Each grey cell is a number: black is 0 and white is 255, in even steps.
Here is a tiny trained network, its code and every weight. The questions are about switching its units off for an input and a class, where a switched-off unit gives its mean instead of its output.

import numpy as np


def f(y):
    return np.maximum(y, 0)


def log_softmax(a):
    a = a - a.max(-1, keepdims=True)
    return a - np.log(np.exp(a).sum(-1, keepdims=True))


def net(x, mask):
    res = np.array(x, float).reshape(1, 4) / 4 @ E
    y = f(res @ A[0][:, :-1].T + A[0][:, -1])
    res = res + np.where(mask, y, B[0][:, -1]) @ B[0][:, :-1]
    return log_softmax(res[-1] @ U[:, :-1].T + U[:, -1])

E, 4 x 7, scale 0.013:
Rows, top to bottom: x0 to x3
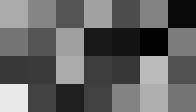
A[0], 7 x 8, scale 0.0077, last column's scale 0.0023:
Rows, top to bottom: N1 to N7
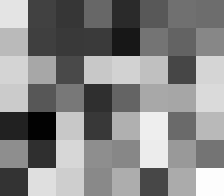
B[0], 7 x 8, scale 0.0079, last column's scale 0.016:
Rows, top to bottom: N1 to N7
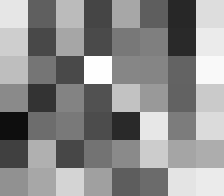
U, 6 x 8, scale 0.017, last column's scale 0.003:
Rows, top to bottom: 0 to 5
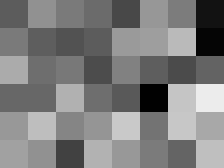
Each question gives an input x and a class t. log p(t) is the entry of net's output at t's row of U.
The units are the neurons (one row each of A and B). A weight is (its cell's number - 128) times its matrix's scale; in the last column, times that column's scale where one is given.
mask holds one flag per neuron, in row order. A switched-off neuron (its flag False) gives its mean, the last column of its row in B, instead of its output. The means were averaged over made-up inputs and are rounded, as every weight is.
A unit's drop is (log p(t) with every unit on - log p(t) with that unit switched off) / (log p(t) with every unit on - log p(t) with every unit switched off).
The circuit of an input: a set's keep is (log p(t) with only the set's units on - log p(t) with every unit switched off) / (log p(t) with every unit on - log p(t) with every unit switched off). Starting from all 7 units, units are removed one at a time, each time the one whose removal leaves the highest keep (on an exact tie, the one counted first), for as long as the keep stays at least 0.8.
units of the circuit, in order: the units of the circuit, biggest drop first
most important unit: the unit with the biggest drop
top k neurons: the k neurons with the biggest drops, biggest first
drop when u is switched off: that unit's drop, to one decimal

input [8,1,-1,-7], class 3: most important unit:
N3
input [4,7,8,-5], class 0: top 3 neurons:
[N5, N4, N3]
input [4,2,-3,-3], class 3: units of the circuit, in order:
[N3, N2]
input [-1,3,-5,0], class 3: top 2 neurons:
[N3, N6]
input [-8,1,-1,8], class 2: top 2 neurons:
[N1, N7]
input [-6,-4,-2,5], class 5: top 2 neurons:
[N3, N7]
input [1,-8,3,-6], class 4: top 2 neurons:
[N7, N2]
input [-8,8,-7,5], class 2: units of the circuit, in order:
[N1, N4]
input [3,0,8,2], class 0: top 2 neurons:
[N5, N6]
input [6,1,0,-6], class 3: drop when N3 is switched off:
0.1
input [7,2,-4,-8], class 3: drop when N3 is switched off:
0.0
